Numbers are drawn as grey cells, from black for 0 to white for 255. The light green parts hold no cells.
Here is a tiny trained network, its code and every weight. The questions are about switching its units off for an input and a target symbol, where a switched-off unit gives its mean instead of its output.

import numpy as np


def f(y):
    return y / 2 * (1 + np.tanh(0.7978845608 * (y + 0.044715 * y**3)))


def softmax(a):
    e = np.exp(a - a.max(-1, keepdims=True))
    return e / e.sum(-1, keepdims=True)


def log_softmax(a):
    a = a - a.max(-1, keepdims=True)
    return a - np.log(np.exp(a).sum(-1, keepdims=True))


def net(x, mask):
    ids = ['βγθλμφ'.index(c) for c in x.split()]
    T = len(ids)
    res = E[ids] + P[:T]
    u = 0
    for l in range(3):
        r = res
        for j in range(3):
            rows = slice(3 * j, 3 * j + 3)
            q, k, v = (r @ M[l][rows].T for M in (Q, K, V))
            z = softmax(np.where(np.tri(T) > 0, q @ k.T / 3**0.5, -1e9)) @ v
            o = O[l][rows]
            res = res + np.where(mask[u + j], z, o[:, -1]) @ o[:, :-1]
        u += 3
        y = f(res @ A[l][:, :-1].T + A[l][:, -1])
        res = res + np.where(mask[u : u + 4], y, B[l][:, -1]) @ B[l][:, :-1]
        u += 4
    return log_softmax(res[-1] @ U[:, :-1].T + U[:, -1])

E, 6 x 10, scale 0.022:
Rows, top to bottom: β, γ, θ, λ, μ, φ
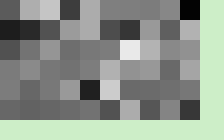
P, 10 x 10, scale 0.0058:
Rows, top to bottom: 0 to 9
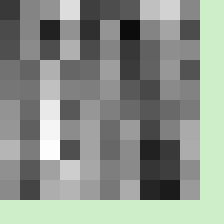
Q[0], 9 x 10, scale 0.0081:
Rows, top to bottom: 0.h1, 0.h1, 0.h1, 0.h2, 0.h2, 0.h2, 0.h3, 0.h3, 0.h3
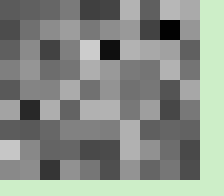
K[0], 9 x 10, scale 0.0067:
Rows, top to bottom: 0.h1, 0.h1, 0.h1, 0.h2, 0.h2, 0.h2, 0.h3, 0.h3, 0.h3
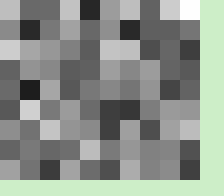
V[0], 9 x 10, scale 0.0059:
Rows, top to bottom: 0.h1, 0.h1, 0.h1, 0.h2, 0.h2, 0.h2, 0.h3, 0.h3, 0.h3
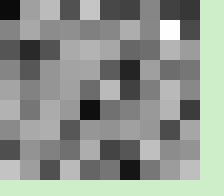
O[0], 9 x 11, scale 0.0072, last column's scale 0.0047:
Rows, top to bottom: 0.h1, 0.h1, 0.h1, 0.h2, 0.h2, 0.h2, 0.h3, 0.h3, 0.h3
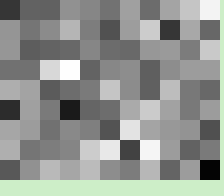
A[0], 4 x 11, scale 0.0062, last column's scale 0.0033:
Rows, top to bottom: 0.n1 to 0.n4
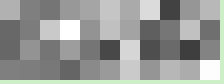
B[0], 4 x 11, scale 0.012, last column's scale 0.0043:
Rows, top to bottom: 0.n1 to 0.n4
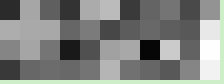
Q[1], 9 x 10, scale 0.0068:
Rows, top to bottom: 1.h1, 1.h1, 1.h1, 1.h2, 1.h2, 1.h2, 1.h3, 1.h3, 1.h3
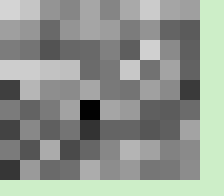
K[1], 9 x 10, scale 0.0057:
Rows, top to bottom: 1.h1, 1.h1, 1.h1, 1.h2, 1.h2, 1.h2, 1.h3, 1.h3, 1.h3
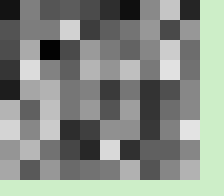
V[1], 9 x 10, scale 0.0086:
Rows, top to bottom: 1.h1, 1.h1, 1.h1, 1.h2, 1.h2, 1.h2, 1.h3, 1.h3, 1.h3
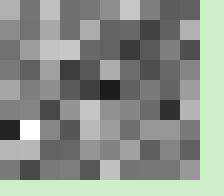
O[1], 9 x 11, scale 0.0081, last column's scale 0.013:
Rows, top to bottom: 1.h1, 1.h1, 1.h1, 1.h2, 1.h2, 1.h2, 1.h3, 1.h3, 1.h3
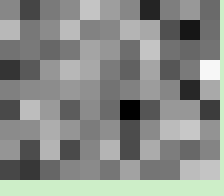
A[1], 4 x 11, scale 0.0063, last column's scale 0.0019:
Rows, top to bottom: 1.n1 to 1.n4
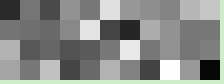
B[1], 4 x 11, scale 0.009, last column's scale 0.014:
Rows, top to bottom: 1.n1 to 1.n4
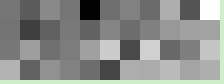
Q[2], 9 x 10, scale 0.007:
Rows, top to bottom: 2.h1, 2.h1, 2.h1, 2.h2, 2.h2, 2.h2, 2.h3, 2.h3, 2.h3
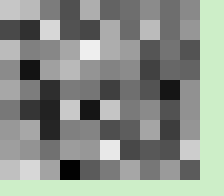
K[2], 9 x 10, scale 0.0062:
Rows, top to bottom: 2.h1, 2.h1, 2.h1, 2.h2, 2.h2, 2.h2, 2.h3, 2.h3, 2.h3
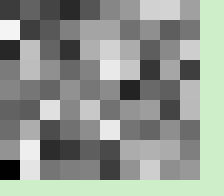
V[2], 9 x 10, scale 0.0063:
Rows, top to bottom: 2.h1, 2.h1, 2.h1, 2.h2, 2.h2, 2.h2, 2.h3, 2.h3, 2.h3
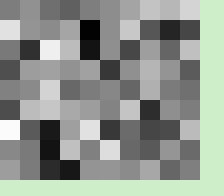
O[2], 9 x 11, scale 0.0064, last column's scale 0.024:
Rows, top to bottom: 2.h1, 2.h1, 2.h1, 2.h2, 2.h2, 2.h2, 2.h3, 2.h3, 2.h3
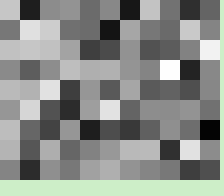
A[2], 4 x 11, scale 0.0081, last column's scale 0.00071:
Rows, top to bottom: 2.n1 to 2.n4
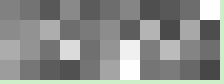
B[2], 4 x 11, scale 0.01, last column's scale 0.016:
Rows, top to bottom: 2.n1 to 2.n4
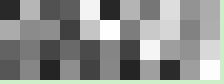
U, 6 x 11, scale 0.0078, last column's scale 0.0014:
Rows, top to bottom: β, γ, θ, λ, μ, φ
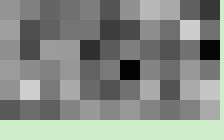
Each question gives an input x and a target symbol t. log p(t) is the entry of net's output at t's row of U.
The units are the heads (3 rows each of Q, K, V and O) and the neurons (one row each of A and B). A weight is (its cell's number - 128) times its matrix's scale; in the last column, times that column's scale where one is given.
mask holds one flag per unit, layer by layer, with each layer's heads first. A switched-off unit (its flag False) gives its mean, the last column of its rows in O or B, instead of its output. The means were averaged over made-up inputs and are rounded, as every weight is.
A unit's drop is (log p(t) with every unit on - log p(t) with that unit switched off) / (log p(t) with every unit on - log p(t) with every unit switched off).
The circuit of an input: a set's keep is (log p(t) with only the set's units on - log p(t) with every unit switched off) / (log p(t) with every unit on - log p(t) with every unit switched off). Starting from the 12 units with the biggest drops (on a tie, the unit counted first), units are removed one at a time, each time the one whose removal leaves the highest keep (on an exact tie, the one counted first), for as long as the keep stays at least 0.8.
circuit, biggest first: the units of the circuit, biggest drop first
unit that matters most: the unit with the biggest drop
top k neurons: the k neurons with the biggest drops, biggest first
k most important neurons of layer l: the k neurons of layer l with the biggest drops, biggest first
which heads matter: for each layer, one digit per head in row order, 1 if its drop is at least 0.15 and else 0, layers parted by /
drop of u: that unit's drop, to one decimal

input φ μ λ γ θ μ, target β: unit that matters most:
0.h1
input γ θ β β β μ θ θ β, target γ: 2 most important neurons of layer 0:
(0.n2, 0.n3)
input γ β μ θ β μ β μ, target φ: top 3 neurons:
(0.n2, 1.n1, 1.n4)
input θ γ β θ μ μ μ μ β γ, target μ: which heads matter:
110 / 000 / 100
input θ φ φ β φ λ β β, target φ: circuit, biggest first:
(2.h1, 1.n1)
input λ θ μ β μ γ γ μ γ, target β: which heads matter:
111 / 101 / 100
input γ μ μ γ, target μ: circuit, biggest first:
(0.h2, 0.n2, 2.h1)
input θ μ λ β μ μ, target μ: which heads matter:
000 / 000 / 100
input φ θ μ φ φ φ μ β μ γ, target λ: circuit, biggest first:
(0.h2, 1.h2)
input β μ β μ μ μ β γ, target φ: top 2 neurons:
(1.n1, 2.n4)
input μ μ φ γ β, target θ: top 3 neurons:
(0.n3, 2.n2, 2.n3)
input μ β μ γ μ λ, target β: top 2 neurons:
(2.n1, 1.n1)
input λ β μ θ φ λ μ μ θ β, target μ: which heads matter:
100 / 000 / 100
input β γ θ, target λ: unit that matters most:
1.h3
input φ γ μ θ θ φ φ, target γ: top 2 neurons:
(0.n3, 2.n4)
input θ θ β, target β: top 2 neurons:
(1.n4, 2.n4)
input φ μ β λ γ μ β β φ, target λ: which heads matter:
100 / 000 / 011
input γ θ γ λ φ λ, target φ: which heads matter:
111 / 111 / 100
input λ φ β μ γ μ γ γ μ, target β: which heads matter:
010 / 101 / 100
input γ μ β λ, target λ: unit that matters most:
2.h2
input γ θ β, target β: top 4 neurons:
(0.n2, 2.n4, 2.n3, 0.n3)
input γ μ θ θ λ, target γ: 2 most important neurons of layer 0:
(0.n4, 0.n2)
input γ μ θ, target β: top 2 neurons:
(0.n2, 2.n1)
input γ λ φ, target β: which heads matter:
111 / 100 / 011
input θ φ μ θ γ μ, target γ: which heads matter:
100 / 100 / 011
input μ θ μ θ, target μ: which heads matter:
001 / 000 / 100
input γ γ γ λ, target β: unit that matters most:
0.h2
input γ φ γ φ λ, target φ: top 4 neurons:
(1.n1, 0.n2, 1.n4, 0.n3)
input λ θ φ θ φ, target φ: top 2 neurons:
(1.n1, 0.n3)
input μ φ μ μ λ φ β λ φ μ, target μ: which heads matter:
000 / 010 / 100
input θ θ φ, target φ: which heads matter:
000 / 010 / 101
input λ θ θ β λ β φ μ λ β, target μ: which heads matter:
100 / 010 / 100
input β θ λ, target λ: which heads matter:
100 / 011 / 100
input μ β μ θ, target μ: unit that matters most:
2.h1
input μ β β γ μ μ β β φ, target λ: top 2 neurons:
(2.n4, 0.n3)
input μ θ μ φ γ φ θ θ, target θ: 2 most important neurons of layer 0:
(0.n3, 0.n4)
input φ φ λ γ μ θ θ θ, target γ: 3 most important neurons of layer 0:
(0.n3, 0.n4, 0.n2)
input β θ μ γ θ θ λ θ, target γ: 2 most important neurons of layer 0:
(0.n3, 0.n2)
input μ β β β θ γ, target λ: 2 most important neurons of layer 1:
(1.n2, 1.n1)
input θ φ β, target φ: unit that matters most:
2.h3
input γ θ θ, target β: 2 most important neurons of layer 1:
(1.n1, 1.n3)
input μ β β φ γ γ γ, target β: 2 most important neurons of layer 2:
(2.n4, 2.n2)
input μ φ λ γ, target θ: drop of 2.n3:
0.2
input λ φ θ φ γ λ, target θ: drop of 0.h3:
0.2
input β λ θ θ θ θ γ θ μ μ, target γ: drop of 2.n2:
0.1
